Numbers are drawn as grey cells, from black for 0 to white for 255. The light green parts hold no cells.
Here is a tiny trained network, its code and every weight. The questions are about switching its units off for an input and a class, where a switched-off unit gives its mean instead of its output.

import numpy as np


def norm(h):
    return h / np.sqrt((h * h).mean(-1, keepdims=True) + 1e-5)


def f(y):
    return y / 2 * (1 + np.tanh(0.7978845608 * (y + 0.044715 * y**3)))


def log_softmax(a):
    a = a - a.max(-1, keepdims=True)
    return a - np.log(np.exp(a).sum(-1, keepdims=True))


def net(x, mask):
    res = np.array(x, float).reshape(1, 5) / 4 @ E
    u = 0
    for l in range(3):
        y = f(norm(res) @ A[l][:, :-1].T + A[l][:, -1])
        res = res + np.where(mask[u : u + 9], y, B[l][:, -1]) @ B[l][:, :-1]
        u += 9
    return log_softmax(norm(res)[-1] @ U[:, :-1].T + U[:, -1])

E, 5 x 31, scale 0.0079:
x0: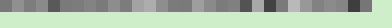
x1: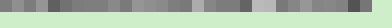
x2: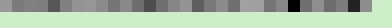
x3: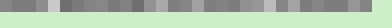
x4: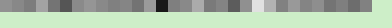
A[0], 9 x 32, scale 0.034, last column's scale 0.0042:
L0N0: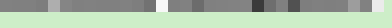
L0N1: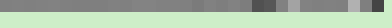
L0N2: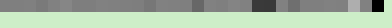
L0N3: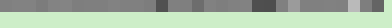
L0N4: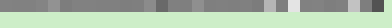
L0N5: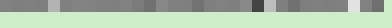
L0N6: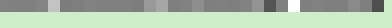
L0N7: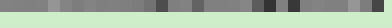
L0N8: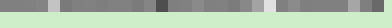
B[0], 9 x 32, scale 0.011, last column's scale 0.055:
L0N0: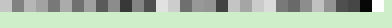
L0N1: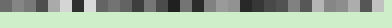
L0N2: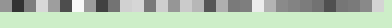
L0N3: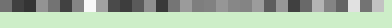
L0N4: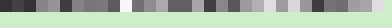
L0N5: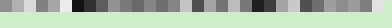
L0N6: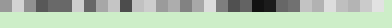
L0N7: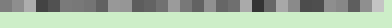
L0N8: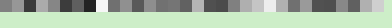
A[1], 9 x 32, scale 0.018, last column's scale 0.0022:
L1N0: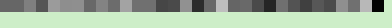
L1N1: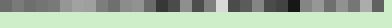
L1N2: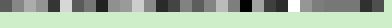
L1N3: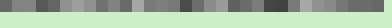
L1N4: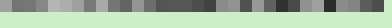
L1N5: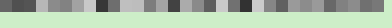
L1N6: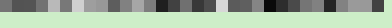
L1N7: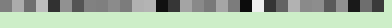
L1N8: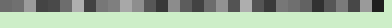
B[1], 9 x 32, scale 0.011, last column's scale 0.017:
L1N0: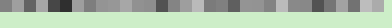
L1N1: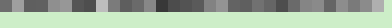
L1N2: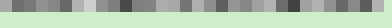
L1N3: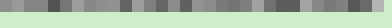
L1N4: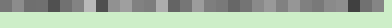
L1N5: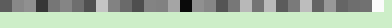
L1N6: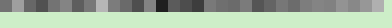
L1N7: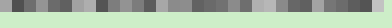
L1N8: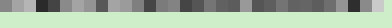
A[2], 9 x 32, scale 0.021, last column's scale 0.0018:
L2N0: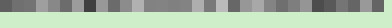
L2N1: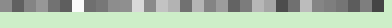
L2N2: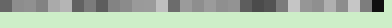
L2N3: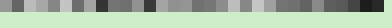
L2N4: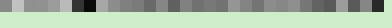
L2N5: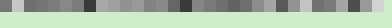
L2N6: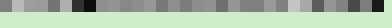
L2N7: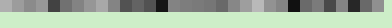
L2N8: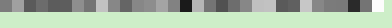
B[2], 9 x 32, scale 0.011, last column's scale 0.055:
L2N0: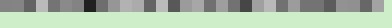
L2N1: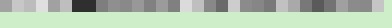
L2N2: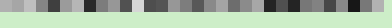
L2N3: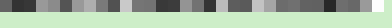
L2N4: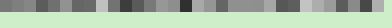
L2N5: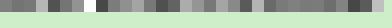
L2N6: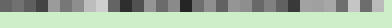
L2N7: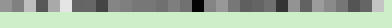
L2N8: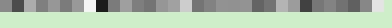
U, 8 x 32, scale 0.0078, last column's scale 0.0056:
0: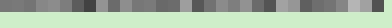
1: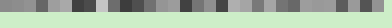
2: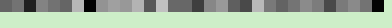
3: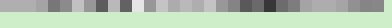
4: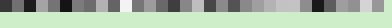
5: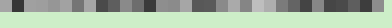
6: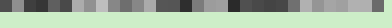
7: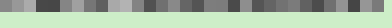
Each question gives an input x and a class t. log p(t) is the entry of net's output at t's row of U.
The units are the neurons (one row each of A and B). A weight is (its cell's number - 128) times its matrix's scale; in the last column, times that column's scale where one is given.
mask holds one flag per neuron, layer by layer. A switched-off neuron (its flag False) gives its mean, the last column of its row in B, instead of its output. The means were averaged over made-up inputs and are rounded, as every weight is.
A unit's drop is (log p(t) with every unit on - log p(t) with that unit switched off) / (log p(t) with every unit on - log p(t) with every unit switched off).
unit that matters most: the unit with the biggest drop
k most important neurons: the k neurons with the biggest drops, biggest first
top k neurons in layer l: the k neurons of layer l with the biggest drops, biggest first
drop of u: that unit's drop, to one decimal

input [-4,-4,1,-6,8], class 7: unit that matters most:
L0N0
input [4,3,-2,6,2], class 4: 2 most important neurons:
L0N4, L0N8
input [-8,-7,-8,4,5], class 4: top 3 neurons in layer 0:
L0N4, L0N8, L0N0
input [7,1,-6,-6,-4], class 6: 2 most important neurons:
L0N0, L0N1
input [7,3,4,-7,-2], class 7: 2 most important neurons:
L0N0, L0N2
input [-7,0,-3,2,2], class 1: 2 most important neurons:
L0N5, L2N4
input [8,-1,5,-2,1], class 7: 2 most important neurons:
L0N0, L0N2
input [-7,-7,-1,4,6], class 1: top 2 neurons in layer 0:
L0N5, L0N2
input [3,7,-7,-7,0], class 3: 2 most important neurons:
L0N3, L0N6
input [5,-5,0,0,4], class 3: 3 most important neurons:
L0N6, L0N1, L2N3
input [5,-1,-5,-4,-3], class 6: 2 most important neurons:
L0N1, L0N3
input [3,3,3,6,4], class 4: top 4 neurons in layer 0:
L0N0, L0N5, L0N1, L0N7
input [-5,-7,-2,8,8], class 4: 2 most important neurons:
L0N8, L0N4
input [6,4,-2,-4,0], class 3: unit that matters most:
L0N3
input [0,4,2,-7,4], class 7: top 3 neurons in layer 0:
L0N0, L0N2, L0N8
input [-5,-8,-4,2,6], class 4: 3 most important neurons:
L0N4, L0N0, L0N8
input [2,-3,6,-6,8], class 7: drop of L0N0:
0.6
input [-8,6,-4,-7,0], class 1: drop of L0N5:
1.0
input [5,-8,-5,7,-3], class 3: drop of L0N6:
1.1
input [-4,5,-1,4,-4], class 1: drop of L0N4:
0.0
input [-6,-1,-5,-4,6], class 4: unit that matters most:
L0N4
